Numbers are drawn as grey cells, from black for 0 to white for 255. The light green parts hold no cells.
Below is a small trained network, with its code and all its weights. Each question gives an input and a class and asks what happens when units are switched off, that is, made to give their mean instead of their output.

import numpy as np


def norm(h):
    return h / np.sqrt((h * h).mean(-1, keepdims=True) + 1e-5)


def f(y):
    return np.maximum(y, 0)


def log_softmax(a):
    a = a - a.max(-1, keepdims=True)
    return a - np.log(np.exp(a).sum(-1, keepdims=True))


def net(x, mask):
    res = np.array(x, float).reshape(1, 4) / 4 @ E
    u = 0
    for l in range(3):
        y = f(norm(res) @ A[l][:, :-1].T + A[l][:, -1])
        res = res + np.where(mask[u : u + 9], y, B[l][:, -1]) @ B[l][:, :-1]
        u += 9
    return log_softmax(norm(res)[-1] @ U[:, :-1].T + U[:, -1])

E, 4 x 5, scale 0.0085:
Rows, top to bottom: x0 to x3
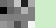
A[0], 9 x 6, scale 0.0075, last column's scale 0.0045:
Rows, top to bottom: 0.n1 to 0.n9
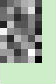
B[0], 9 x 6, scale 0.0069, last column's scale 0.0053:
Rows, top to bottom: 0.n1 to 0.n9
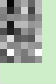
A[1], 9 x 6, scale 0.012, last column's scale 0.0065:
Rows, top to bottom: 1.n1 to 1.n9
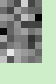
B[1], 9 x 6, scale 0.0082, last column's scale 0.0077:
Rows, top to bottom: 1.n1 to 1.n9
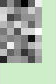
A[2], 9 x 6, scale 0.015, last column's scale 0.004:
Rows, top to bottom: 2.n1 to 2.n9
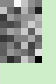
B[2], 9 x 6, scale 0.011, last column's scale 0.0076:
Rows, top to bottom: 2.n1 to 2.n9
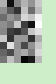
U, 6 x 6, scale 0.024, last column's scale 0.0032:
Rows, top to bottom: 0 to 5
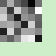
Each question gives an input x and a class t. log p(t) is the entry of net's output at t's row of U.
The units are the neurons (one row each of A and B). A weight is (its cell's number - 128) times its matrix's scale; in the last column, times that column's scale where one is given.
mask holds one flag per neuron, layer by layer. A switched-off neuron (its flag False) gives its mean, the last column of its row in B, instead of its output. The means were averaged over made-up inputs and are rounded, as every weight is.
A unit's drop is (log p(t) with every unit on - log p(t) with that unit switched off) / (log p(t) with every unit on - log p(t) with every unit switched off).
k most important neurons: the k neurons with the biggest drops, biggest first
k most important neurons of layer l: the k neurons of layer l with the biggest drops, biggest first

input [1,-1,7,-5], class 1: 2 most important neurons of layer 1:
1.n4, 1.n1
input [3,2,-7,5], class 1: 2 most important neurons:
2.n4, 1.n7
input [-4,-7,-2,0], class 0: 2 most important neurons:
1.n9, 0.n5
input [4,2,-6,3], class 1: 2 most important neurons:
2.n4, 1.n7
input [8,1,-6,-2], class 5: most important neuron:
2.n4
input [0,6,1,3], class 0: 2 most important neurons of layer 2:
2.n9, 2.n4
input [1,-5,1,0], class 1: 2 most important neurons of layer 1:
1.n5, 1.n1
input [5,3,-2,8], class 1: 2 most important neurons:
2.n4, 1.n7
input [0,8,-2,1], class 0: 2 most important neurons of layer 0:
0.n1, 0.n8
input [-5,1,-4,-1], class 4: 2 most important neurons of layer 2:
2.n4, 2.n9
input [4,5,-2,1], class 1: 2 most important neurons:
2.n4, 0.n4
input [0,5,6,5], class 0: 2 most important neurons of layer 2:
2.n9, 2.n4
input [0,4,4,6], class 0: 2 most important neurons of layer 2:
2.n9, 2.n4
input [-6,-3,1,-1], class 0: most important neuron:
1.n1
